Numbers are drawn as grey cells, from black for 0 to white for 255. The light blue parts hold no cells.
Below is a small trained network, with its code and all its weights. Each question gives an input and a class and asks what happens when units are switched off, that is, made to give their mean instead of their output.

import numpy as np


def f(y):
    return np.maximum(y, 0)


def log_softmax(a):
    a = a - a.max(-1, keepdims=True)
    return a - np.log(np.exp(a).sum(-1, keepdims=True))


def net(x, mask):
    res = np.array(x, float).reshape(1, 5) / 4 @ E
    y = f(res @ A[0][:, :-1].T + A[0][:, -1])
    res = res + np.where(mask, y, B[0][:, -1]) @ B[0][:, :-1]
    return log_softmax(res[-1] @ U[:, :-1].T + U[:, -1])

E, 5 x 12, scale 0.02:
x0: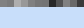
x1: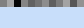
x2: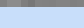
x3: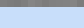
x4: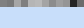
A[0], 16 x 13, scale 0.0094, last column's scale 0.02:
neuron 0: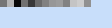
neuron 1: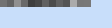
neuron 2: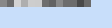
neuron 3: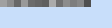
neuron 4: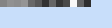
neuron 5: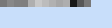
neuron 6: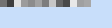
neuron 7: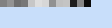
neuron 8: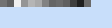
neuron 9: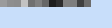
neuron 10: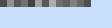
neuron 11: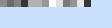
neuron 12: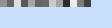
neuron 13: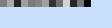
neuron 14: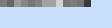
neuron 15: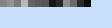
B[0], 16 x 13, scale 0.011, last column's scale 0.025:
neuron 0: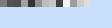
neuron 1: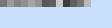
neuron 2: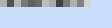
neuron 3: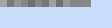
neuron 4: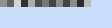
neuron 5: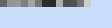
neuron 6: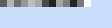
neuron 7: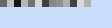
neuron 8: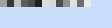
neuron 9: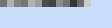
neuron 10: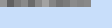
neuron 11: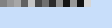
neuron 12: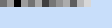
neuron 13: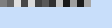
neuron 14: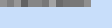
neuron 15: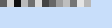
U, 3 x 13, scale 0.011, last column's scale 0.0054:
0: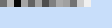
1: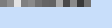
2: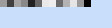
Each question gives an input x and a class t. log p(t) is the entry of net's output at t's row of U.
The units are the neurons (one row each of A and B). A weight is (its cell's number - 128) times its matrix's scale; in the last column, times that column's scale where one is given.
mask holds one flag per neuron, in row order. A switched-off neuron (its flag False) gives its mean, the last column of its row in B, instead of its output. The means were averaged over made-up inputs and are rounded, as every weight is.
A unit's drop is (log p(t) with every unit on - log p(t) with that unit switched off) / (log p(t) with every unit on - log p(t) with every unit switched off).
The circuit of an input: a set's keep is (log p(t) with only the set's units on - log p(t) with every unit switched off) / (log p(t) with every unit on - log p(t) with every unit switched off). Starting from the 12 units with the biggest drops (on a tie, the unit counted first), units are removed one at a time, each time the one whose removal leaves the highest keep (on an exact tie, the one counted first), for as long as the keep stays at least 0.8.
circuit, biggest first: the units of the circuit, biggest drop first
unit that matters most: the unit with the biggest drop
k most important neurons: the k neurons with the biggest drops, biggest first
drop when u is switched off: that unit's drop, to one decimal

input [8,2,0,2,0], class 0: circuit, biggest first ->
(neuron 15)
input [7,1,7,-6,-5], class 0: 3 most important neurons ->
(neuron 15; neuron 11; neuron 13)
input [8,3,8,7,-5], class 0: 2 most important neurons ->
(neuron 15; neuron 11)
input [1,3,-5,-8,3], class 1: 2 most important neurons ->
(neuron 12; neuron 0)
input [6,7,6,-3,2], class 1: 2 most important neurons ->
(neuron 13; neuron 12)
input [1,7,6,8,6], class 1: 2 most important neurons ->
(neuron 13; neuron 12)
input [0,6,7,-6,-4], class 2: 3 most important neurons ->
(neuron 6; neuron 0; neuron 12)
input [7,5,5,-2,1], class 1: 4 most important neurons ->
(neuron 13; neuron 12; neuron 0; neuron 7)
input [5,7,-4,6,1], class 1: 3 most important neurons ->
(neuron 13; neuron 12; neuron 7)
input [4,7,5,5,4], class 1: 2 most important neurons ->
(neuron 13; neuron 12)
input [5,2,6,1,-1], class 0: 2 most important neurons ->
(neuron 15; neuron 11)
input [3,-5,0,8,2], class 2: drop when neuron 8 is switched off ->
0.4
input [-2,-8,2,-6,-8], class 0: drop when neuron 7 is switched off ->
0.0
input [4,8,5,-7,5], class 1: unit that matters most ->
neuron 13
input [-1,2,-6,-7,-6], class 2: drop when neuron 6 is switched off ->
0.1
